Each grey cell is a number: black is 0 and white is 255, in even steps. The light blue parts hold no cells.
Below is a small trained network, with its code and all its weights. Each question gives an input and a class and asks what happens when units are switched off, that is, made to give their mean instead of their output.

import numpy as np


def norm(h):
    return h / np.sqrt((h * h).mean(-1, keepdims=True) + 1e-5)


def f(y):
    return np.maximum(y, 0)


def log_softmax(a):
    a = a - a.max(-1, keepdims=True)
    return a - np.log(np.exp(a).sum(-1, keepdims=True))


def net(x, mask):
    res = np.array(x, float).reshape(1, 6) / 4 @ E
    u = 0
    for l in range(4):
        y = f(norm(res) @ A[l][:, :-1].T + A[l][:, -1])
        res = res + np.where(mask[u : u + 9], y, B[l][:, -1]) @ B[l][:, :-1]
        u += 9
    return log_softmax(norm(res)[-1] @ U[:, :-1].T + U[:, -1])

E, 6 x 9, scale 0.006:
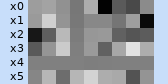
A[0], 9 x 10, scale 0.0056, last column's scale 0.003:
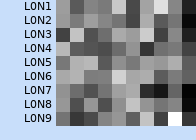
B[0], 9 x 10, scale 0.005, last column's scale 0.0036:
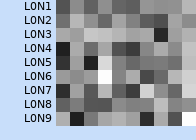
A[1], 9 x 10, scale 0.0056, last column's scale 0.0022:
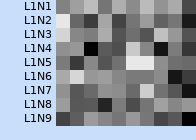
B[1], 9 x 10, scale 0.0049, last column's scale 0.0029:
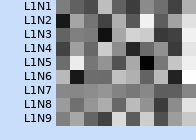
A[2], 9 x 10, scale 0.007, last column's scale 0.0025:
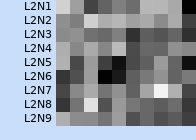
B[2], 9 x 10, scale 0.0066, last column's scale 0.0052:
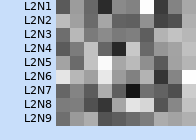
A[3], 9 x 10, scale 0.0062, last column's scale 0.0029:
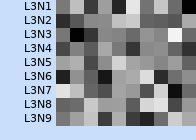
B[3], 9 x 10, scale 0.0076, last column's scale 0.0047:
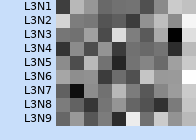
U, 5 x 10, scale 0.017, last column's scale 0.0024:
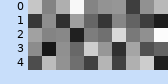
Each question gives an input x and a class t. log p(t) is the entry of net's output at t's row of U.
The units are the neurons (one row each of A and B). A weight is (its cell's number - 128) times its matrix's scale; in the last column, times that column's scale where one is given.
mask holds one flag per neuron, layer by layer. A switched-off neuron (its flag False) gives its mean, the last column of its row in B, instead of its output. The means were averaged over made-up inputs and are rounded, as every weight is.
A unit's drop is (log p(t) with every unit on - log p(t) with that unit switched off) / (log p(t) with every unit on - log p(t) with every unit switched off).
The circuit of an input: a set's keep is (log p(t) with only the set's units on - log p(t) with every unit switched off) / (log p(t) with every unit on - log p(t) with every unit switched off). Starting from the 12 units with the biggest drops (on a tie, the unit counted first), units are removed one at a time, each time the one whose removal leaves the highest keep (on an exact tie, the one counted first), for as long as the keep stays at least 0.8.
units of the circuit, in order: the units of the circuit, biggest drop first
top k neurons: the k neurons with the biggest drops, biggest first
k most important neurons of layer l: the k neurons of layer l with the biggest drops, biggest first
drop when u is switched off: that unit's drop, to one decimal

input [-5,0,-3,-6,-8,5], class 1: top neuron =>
L1N4
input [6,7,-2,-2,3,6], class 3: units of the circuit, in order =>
L1N6; L3N7
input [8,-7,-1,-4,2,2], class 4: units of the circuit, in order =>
L3N9; L2N4; L2N3
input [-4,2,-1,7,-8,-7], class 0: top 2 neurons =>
L2N6; L2N5
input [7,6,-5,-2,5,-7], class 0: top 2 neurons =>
L2N5; L2N6
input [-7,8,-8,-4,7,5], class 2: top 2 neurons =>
L1N2; L2N1
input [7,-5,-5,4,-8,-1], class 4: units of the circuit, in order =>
L3N9; L2N4
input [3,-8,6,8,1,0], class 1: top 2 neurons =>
L2N7; L3N4
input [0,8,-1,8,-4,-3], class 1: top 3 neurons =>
L2N7; L0N9; L0N1
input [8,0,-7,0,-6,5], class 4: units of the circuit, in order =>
L3N9; L2N4; L2N6
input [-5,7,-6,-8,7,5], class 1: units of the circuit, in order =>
L1N4; L2N6
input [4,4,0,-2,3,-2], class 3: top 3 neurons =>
L1N6; L3N7; L1N5
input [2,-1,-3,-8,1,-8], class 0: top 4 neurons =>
L2N6; L2N5; L0N5; L2N7
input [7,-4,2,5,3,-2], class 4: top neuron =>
L3N9
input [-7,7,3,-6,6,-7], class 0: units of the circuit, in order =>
L2N6; L2N5
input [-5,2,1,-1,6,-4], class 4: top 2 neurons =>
L1N5; L3N1
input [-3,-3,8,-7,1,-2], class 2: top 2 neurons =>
L3N6; L1N9
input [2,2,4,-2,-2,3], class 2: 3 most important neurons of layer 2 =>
L2N6; L2N5; L2N7
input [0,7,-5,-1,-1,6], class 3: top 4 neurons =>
L1N6; L3N7; L2N6; L2N5
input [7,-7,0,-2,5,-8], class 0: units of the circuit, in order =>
L2N5
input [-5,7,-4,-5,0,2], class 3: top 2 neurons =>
L1N6; L3N7
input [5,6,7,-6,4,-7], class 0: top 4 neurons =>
L2N6; L2N5; L1N3; L1N2
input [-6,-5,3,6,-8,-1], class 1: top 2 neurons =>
L2N7; L2N4
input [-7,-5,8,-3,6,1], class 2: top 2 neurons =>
L1N9; L3N6
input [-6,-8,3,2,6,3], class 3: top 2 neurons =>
L3N3; L0N9
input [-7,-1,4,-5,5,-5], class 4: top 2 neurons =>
L1N5; L3N1
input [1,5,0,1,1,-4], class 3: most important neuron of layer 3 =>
L3N7
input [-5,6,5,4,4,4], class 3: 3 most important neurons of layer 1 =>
L1N6; L1N2; L1N3
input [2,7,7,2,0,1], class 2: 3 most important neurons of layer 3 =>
L3N6; L3N2; L3N3
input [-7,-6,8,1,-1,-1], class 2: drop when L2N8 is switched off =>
0.1
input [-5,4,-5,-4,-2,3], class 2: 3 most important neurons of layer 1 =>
L1N2; L1N3; L1N6
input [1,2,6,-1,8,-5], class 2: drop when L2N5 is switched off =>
-0.1
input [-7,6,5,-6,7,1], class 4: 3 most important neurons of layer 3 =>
L3N1; L3N3; L3N8
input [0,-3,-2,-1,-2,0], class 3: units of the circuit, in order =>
L0N9
